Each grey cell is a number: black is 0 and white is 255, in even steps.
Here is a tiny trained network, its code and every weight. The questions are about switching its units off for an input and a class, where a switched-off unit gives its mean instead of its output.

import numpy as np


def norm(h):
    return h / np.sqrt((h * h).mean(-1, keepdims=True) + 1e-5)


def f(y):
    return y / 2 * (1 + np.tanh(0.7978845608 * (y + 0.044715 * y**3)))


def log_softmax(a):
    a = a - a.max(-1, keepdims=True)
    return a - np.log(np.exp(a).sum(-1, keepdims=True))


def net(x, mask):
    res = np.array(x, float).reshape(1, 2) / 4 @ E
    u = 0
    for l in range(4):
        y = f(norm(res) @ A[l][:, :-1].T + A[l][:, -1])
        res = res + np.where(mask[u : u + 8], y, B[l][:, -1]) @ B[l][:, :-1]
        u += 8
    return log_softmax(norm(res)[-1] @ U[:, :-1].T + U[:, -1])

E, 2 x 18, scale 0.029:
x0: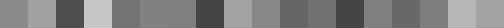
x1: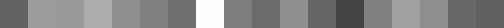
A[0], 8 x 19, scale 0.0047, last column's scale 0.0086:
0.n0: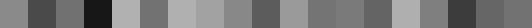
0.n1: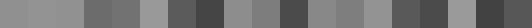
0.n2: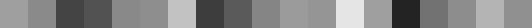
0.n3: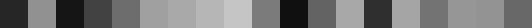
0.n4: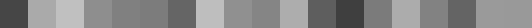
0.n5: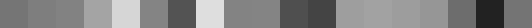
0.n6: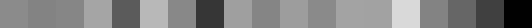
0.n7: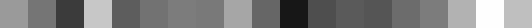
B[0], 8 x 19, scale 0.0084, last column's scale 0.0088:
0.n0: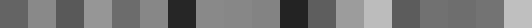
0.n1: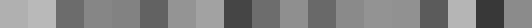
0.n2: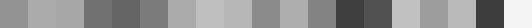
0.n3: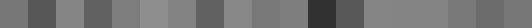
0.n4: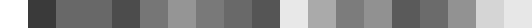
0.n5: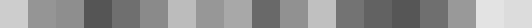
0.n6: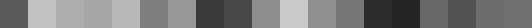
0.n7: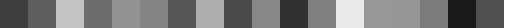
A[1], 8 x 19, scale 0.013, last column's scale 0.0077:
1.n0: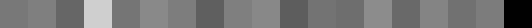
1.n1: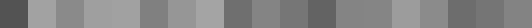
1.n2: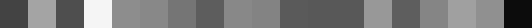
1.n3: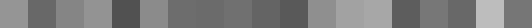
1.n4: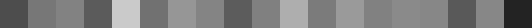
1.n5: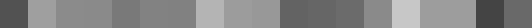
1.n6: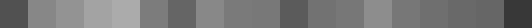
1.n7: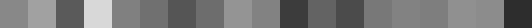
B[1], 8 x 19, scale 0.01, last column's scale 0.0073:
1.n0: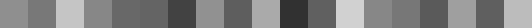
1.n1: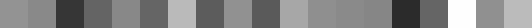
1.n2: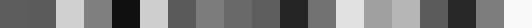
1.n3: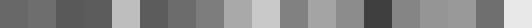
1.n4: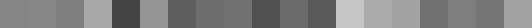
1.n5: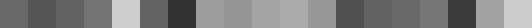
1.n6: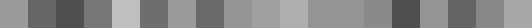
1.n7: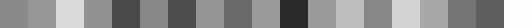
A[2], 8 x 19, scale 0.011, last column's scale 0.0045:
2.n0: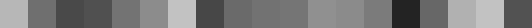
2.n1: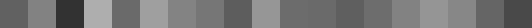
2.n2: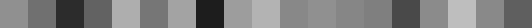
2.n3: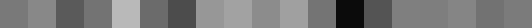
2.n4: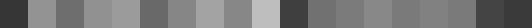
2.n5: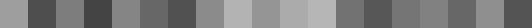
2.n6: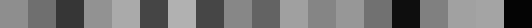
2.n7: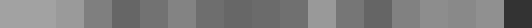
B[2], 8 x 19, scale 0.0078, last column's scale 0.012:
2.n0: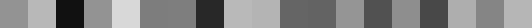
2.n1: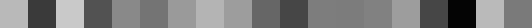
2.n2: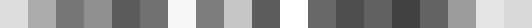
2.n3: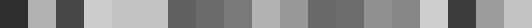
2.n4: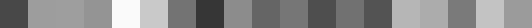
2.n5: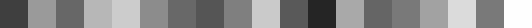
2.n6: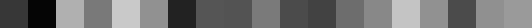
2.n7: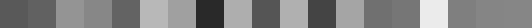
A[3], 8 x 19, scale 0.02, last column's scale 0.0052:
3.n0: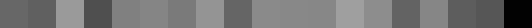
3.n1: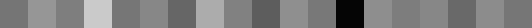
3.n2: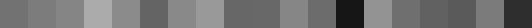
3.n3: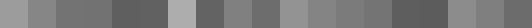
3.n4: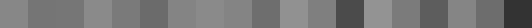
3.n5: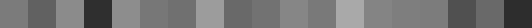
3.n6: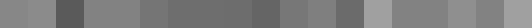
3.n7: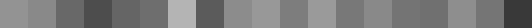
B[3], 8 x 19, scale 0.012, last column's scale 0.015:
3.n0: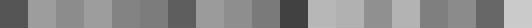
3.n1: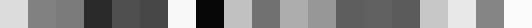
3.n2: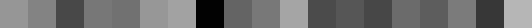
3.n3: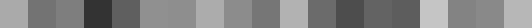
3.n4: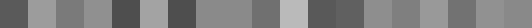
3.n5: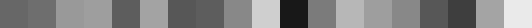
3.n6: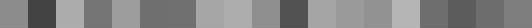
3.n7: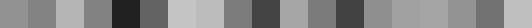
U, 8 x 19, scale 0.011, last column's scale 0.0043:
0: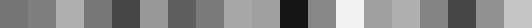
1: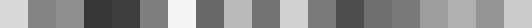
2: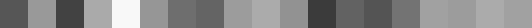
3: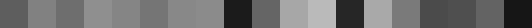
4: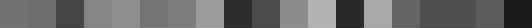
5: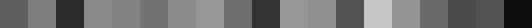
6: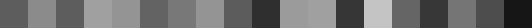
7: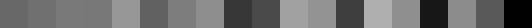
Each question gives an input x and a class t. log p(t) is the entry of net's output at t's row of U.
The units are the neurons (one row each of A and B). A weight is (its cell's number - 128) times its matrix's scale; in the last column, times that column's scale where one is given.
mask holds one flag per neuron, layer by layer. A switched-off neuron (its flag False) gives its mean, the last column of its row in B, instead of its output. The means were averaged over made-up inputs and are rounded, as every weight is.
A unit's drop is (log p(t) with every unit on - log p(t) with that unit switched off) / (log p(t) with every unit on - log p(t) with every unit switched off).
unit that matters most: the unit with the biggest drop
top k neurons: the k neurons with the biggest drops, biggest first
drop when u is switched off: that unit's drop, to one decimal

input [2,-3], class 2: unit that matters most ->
0.n4
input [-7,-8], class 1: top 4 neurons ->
0.n7, 1.n2, 1.n7, 3.n7
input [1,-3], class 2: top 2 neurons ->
0.n4, 0.n2
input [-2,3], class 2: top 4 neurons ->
0.n2, 0.n4, 2.n5, 0.n5
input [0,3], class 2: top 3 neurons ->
0.n4, 0.n2, 0.n5
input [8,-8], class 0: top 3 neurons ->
0.n4, 1.n2, 0.n5
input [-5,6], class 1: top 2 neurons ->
0.n7, 1.n2
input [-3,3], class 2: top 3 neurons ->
0.n2, 1.n2, 0.n7
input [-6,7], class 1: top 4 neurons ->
0.n7, 1.n2, 3.n1, 1.n7
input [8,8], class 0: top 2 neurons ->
1.n2, 1.n7
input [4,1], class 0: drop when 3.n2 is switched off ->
0.0
